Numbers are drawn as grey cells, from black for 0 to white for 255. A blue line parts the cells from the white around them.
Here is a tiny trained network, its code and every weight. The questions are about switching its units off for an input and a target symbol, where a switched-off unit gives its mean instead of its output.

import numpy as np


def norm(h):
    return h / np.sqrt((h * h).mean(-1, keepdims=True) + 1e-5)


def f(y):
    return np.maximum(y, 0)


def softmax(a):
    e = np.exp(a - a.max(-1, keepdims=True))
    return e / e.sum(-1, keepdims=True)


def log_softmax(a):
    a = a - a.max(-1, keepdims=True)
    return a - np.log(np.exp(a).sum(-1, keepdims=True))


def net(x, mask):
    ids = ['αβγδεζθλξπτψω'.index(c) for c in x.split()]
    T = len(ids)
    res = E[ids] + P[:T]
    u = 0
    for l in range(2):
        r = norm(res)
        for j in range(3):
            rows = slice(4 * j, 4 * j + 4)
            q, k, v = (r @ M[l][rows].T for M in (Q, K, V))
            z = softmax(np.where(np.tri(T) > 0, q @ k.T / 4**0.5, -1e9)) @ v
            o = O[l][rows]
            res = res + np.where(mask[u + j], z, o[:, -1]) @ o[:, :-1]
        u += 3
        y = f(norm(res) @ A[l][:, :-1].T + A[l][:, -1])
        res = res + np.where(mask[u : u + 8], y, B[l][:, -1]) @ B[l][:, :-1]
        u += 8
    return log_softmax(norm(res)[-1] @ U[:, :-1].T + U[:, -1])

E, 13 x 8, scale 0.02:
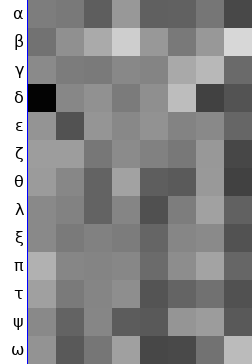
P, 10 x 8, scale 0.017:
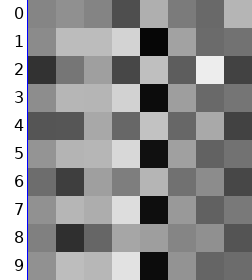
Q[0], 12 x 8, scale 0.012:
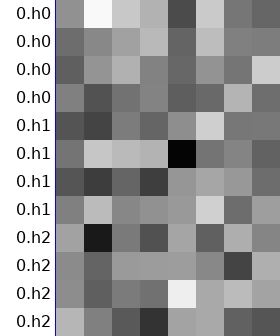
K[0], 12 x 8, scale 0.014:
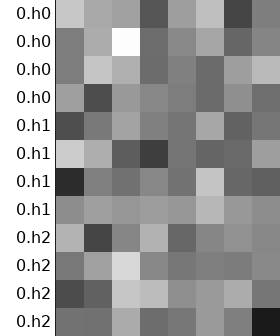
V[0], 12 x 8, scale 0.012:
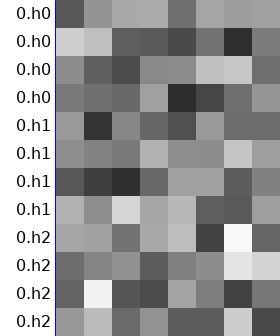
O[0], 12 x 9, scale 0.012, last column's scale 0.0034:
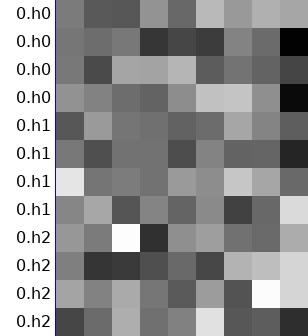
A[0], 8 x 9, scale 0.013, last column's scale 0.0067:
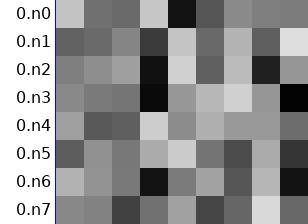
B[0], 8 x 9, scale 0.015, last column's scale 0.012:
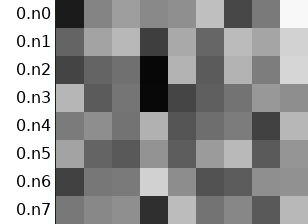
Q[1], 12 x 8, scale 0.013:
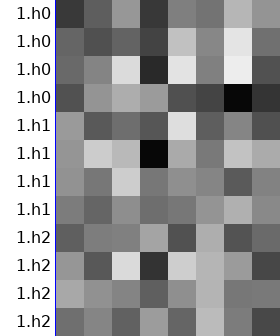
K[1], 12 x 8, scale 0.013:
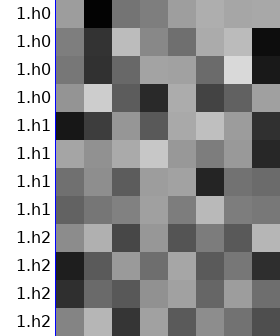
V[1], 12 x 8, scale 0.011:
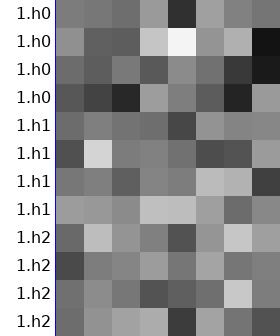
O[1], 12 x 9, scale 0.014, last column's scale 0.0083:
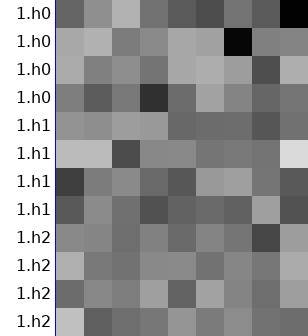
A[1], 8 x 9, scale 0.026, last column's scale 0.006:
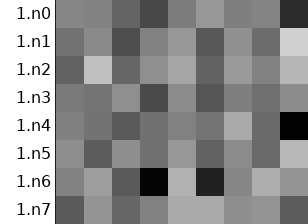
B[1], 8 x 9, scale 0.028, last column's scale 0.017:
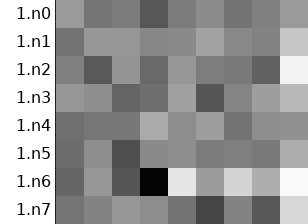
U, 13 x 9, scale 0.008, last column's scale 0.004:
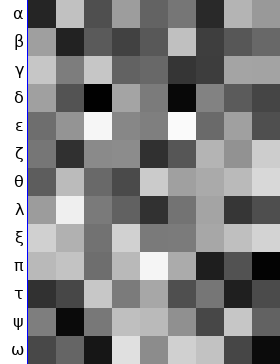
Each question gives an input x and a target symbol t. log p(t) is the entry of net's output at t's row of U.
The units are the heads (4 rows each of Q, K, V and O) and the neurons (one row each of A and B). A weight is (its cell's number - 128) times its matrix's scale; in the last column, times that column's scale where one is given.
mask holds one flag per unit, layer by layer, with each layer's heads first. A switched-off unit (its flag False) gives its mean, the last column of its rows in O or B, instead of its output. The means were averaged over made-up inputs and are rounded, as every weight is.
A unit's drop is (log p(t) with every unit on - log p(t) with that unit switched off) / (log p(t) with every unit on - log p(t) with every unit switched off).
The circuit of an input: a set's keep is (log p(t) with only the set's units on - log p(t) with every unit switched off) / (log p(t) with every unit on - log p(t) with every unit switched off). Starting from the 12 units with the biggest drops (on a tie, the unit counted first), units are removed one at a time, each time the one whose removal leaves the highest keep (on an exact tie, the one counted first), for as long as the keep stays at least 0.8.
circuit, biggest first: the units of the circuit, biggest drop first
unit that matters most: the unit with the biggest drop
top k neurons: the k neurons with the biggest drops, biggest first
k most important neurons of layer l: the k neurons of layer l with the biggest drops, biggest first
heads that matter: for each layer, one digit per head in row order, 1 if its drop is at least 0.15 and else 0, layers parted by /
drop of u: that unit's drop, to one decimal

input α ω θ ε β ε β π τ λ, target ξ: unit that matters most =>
0.h2
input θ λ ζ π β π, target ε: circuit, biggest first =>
[0.h2; 1.n6]
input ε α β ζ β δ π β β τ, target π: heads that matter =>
000 / 000
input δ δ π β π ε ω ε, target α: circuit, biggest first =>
[0.h2; 1.n6; 0.n0]
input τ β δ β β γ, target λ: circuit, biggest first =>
[0.h2; 0.h0; 1.n6; 0.n2]
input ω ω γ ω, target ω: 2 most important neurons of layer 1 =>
[1.n6; 1.n4]
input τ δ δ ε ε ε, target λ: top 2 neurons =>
[1.n6; 0.n2]
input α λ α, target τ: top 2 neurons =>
[1.n6; 1.n7]
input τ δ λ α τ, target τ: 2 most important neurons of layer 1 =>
[1.n6; 1.n7]
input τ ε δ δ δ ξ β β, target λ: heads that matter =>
101 / 100
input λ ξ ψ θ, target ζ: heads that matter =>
001 / 100
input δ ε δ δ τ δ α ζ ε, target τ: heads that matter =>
100 / 111
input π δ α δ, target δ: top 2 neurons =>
[0.n2; 1.n6]
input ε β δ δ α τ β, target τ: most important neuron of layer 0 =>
[0.n1]
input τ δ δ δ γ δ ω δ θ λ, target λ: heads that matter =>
100 / 100
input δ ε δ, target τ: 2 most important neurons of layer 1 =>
[1.n6; 1.n2]
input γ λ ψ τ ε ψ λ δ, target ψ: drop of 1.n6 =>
0.4
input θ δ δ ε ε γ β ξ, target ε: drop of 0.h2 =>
0.7
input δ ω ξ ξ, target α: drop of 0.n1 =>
0.0
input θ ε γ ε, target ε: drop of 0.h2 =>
0.8
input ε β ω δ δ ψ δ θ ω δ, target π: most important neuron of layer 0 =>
[0.n2]
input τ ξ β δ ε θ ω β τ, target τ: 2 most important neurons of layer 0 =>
[0.n7; 0.n3]
